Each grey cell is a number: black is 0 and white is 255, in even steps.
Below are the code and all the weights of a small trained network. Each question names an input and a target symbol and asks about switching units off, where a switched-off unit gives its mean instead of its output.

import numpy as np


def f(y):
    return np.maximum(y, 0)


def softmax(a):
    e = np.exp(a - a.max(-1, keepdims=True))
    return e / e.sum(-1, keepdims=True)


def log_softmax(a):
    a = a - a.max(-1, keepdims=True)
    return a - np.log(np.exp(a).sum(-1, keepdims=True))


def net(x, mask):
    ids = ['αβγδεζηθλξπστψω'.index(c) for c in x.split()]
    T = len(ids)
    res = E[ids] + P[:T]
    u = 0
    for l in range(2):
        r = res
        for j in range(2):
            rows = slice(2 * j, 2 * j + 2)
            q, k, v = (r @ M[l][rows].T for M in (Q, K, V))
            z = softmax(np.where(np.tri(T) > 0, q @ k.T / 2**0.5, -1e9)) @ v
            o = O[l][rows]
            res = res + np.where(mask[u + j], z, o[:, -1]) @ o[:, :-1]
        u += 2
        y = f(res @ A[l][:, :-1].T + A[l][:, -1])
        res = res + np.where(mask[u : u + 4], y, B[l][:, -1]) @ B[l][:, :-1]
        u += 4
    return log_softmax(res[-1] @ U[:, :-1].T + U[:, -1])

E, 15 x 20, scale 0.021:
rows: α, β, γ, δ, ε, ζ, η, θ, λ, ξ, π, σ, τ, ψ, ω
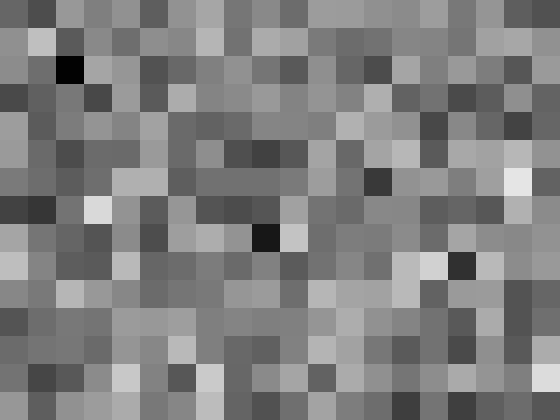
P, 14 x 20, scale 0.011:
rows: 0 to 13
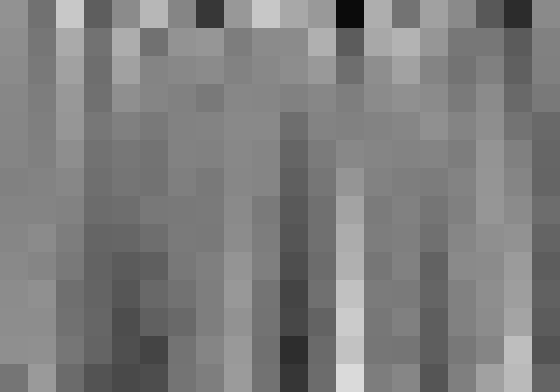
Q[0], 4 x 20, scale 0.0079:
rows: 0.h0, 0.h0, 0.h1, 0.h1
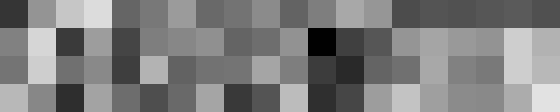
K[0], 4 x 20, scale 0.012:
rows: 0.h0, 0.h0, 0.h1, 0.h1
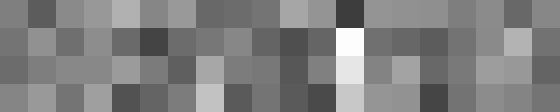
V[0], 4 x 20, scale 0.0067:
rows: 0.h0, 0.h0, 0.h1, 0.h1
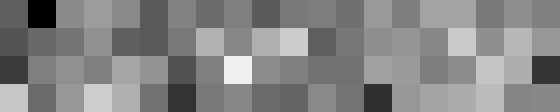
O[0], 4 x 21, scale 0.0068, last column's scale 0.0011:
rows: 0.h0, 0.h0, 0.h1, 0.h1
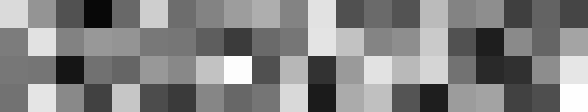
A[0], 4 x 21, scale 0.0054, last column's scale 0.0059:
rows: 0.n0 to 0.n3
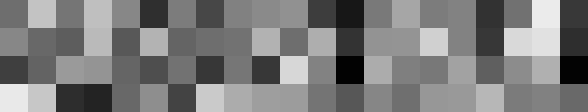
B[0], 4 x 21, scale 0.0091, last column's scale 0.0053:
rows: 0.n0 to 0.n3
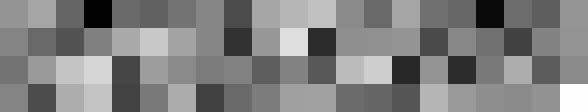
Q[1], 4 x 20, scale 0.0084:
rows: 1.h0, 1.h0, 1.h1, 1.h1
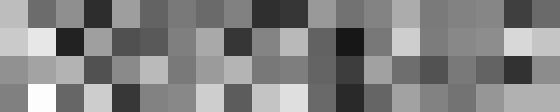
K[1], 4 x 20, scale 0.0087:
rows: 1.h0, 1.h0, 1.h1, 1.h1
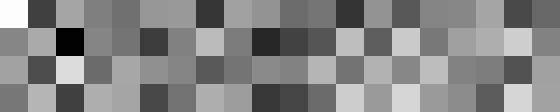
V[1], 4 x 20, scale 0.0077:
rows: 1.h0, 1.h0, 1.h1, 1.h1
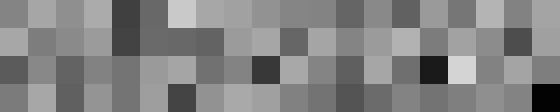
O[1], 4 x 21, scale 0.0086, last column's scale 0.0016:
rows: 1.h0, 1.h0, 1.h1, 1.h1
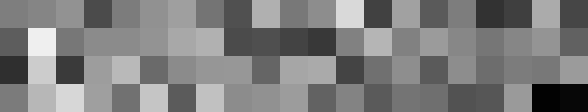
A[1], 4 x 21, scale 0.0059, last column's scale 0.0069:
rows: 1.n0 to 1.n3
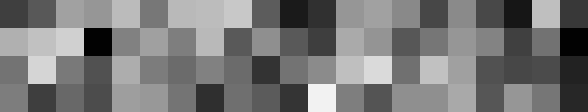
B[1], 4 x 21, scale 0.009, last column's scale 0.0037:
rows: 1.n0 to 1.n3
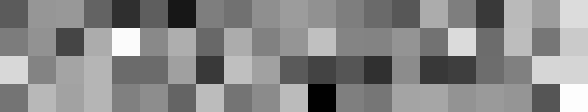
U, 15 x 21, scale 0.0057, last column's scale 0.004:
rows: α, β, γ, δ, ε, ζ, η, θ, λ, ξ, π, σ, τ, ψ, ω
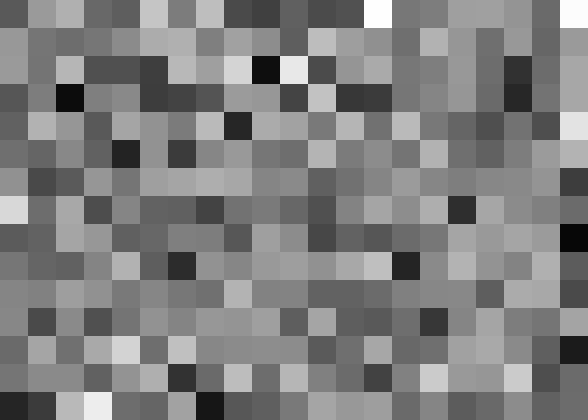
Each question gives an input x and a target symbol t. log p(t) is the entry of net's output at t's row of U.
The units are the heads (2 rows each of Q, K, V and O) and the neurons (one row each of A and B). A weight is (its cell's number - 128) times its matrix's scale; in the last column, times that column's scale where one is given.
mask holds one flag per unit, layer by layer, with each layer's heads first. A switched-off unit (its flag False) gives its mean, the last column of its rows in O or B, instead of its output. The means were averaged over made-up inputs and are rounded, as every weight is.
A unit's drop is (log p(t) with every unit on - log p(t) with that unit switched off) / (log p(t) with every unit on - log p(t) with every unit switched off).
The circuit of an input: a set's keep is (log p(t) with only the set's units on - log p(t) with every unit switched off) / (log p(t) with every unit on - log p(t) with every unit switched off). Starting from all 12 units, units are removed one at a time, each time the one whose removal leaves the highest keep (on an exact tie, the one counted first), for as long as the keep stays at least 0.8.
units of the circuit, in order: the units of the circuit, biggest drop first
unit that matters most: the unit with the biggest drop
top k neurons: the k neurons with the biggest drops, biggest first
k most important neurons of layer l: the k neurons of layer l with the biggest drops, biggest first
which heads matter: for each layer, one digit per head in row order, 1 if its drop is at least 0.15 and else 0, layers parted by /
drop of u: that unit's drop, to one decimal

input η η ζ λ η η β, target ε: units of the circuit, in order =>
(0.h0; 1.h0)
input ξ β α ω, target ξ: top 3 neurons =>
(0.n3; 1.n1; 1.n0)
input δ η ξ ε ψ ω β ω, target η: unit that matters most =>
0.h1
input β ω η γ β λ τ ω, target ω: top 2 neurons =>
(0.n0; 0.n1)
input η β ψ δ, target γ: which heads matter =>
01 / 00
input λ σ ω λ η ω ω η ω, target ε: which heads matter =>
11 / 10
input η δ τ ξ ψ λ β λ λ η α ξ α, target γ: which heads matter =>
01 / 00
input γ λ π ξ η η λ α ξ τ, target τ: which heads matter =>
01 / 10
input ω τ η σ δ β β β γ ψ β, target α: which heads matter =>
10 / 10
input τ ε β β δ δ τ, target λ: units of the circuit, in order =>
(0.h1; 1.n3; 0.h0; 1.h1)
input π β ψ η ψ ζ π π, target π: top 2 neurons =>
(1.n2; 1.n0)
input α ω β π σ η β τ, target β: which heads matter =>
10 / 11
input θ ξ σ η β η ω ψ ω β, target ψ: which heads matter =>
11 / 11
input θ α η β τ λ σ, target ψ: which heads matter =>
11 / 10
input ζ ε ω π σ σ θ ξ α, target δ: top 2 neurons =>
(0.n3; 0.n1)
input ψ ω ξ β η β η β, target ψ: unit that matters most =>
1.h0
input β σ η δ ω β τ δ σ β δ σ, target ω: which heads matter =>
11 / 00
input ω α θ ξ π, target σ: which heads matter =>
11 / 00
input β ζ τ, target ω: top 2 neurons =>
(0.n0; 0.n1)
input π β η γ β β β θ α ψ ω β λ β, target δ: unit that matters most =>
1.h1
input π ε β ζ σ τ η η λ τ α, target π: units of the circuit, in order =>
(1.h0; 1.n2; 1.n0; 0.h1)
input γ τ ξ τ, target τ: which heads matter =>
11 / 10
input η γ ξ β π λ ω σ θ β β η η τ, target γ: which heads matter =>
01 / 00
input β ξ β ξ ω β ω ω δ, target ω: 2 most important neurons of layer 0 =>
(0.n0; 0.n1)
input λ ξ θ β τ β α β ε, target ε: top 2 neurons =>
(1.n3; 0.n3)
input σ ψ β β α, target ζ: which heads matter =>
11 / 10
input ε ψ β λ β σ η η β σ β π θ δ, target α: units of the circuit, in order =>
(1.h0)
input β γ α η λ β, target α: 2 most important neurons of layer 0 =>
(0.n3; 0.n0)
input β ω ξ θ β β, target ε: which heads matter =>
10 / 00
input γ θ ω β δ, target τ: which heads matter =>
11 / 10
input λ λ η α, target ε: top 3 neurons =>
(1.n3; 0.n2; 0.n3)
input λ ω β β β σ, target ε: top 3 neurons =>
(1.n3; 0.n3; 0.n2)
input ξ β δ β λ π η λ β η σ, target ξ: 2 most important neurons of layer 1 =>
(1.n1; 1.n0)
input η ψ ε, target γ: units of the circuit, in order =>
(0.h1)
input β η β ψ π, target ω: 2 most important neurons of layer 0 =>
(0.n0; 0.n1)
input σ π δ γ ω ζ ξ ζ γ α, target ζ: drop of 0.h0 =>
0.2
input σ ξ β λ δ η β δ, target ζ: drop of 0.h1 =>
0.6
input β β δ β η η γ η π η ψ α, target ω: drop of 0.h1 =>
0.2
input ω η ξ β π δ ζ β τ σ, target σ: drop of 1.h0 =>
0.1
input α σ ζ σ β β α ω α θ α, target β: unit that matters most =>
0.h0
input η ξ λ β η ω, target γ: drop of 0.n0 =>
0.0
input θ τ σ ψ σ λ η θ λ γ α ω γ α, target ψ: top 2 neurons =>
(1.n3; 0.n1)
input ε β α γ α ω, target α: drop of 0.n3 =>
0.1
